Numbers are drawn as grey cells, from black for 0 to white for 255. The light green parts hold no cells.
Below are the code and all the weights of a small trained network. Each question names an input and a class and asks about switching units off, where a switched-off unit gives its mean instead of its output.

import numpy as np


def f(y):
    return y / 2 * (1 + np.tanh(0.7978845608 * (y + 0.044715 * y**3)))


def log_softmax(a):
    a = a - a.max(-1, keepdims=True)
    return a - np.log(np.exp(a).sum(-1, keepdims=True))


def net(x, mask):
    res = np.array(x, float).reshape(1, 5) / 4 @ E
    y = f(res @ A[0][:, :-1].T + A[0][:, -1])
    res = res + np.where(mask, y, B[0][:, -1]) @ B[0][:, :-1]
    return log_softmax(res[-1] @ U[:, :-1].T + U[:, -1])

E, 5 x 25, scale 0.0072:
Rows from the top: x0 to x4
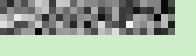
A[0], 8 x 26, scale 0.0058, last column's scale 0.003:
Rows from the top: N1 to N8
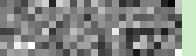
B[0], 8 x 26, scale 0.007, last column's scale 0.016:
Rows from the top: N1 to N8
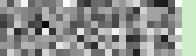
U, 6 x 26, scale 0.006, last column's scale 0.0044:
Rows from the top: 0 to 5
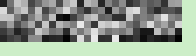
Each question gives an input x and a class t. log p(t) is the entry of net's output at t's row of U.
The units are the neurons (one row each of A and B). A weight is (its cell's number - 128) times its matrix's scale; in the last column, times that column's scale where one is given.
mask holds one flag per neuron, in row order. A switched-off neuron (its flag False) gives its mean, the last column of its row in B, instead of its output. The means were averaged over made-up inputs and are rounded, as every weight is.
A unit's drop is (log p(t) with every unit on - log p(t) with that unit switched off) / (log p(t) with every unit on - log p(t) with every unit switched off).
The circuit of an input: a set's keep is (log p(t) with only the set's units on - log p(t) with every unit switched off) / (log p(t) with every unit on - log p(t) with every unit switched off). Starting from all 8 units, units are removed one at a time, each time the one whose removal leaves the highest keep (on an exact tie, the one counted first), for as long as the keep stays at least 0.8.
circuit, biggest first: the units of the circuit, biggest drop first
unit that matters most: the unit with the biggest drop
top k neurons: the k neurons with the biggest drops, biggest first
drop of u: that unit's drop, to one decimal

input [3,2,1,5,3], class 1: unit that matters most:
N1
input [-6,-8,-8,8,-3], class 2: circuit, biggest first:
(N5 N7)
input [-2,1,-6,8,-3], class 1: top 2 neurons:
(N5 N8)
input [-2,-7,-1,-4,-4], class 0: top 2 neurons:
(N5 N1)
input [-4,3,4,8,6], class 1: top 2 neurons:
(N5 N8)
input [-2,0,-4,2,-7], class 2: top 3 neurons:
(N1 N5 N7)
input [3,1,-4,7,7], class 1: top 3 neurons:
(N1 N8 N7)
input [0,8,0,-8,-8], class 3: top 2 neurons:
(N5 N8)
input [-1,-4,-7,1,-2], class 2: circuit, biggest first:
(N5 N7 N1)
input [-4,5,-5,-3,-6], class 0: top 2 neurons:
(N5 N7)
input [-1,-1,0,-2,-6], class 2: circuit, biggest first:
(N1 N5 N7)
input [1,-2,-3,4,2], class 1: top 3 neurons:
(N5 N8 N7)
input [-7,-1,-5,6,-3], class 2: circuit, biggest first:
(N5 N7)
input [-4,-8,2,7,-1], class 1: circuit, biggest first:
(N5)
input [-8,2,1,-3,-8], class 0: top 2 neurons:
(N5 N4)
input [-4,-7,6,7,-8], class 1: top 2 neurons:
(N5 N7)
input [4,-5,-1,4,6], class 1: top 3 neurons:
(N5 N8 N7)
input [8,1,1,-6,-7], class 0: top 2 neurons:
(N6 N7)
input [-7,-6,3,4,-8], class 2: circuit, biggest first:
(N1 N5)
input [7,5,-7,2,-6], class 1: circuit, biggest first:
(N1)
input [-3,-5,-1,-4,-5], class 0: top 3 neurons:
(N5 N1 N4)
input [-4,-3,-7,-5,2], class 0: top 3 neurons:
(N5 N7 N4)
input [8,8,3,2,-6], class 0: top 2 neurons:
(N8 N1)
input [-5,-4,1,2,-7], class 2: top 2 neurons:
(N1 N7)
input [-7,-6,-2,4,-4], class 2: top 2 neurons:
(N1 N7)
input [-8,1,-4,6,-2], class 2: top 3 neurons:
(N1 N5 N7)
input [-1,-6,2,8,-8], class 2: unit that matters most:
N1
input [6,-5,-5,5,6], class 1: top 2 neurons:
(N5 N1)
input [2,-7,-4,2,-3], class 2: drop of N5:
0.4
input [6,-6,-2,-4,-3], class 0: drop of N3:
0.0
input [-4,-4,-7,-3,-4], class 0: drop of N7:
0.2
